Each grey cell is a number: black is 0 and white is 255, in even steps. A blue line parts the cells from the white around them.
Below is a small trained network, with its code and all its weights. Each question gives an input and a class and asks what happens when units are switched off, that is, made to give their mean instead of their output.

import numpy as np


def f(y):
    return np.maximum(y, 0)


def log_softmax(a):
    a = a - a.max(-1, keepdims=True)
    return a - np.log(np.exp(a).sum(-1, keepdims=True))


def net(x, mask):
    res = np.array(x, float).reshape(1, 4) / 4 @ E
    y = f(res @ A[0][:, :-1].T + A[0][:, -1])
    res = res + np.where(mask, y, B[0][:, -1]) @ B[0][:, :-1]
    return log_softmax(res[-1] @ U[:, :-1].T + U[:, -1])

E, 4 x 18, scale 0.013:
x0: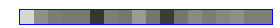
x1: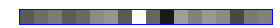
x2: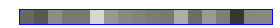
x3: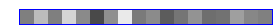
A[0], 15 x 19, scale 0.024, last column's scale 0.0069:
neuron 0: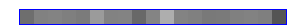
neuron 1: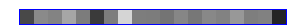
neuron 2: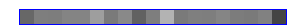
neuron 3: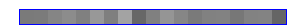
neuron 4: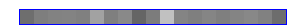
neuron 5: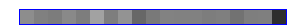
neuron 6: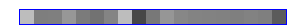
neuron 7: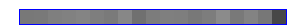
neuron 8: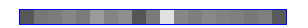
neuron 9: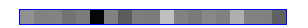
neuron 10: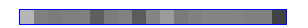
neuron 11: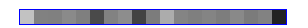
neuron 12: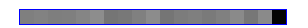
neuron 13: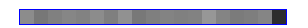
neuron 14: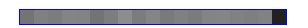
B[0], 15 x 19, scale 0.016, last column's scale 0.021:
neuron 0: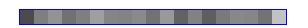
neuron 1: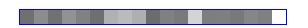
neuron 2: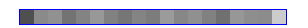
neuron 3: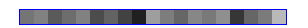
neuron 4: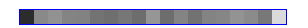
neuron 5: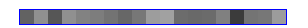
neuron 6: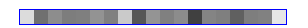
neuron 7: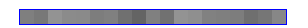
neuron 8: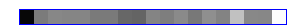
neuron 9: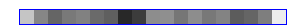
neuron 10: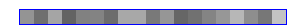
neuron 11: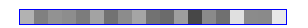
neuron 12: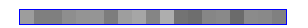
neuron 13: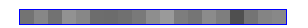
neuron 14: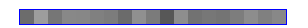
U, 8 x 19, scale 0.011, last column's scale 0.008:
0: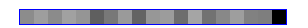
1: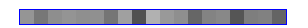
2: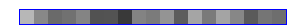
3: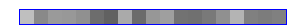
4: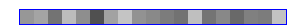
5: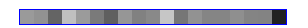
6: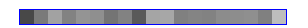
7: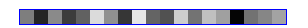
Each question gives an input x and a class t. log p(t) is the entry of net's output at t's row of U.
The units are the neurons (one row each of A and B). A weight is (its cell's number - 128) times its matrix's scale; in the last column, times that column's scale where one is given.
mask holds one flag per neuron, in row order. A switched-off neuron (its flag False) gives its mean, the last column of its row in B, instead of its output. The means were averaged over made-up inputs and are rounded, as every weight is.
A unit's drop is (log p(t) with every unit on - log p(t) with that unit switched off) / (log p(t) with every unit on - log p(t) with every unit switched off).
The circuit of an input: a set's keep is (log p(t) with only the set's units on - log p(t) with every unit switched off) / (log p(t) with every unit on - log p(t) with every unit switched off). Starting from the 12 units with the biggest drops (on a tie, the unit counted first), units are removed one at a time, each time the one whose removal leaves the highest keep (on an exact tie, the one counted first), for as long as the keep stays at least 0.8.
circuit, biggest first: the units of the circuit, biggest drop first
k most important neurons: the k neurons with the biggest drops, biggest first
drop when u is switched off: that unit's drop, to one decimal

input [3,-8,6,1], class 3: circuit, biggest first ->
neuron 11
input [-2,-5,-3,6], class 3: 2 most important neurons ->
neuron 6; neuron 11
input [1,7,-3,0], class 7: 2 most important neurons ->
neuron 1; neuron 9
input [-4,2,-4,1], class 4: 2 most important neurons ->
neuron 8; neuron 9
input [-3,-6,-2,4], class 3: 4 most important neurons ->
neuron 6; neuron 11; neuron 10; neuron 9
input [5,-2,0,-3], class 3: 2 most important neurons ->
neuron 3; neuron 10
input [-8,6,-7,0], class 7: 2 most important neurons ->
neuron 8; neuron 1
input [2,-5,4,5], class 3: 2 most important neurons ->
neuron 11; neuron 6
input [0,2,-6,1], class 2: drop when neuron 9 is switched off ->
0.3
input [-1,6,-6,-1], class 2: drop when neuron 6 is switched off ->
0.1
